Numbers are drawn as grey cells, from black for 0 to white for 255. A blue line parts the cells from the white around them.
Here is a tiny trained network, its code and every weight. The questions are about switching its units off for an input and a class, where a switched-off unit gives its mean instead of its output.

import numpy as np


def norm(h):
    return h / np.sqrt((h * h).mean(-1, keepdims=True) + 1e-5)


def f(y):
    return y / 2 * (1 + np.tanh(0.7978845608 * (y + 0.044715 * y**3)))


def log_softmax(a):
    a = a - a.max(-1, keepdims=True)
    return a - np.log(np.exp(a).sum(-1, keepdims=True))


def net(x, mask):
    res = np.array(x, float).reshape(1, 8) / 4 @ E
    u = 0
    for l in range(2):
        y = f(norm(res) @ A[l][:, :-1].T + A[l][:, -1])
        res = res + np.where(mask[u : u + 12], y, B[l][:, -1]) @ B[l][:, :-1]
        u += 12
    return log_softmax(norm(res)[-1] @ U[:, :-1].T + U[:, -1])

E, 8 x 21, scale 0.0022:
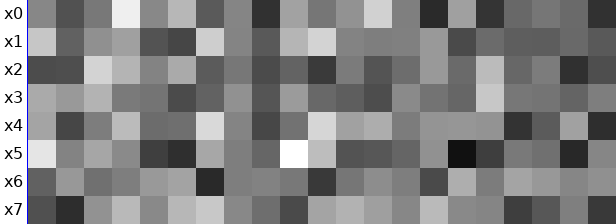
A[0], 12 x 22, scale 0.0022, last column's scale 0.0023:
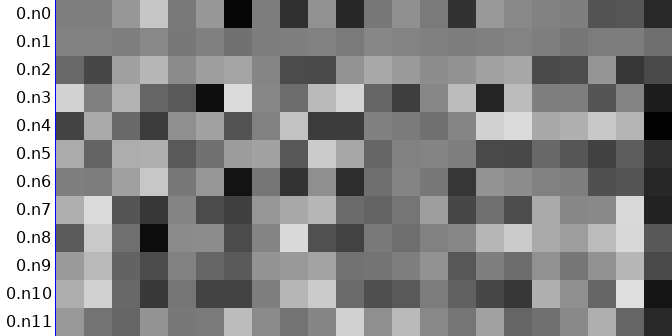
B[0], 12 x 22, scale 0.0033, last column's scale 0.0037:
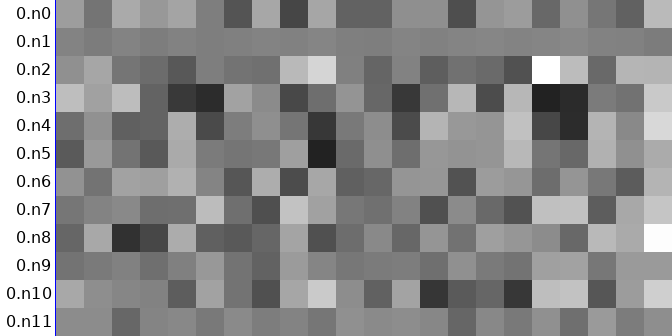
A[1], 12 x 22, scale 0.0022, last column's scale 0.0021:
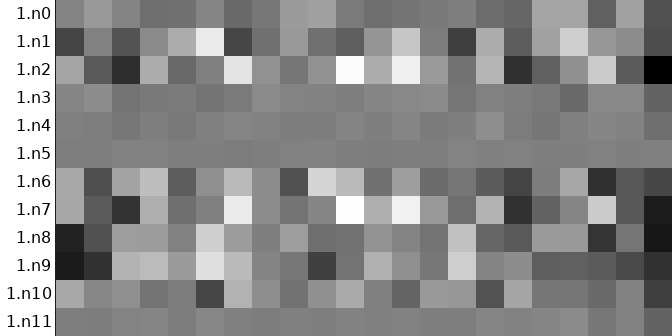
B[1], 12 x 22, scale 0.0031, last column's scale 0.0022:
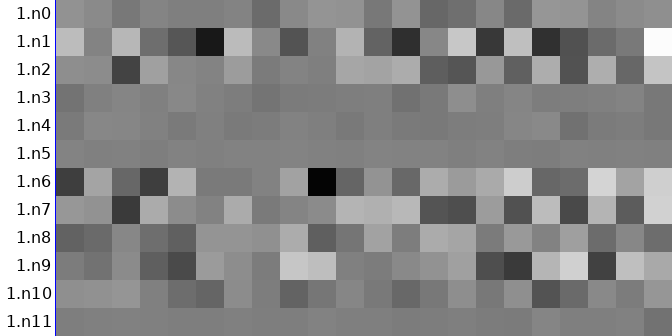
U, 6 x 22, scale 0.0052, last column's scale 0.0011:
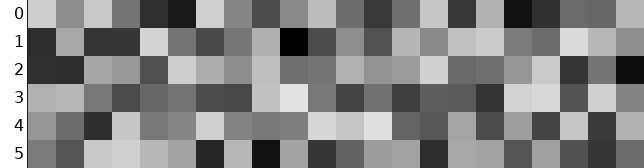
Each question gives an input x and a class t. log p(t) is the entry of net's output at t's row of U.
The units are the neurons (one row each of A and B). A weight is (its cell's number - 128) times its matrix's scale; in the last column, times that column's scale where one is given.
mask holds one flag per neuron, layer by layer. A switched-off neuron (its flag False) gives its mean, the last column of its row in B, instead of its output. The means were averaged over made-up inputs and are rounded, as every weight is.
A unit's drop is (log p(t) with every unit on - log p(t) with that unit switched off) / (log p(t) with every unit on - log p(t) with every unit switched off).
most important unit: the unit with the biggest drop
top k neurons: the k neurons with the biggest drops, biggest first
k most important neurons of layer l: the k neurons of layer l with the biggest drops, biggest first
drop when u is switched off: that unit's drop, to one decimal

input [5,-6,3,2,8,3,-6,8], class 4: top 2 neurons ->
1.n7, 1.n2
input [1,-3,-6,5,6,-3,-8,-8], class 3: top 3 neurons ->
0.n7, 1.n1, 0.n4
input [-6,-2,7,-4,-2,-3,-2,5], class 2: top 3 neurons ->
1.n9, 0.n5, 1.n6
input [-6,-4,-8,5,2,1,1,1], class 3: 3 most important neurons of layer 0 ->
0.n10, 0.n7, 0.n5
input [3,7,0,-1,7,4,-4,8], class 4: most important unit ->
1.n7
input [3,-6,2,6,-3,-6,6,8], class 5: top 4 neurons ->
0.n0, 0.n6, 1.n6, 0.n5
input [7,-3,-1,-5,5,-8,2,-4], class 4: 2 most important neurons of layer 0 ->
0.n5, 0.n8
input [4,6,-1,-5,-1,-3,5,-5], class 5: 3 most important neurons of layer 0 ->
0.n0, 0.n2, 0.n6
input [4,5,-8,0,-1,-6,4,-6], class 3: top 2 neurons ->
0.n7, 1.n6
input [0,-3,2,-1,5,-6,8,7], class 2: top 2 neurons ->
1.n9, 0.n8
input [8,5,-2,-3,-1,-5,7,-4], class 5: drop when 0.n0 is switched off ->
0.1
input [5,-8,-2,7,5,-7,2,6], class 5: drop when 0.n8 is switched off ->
0.2
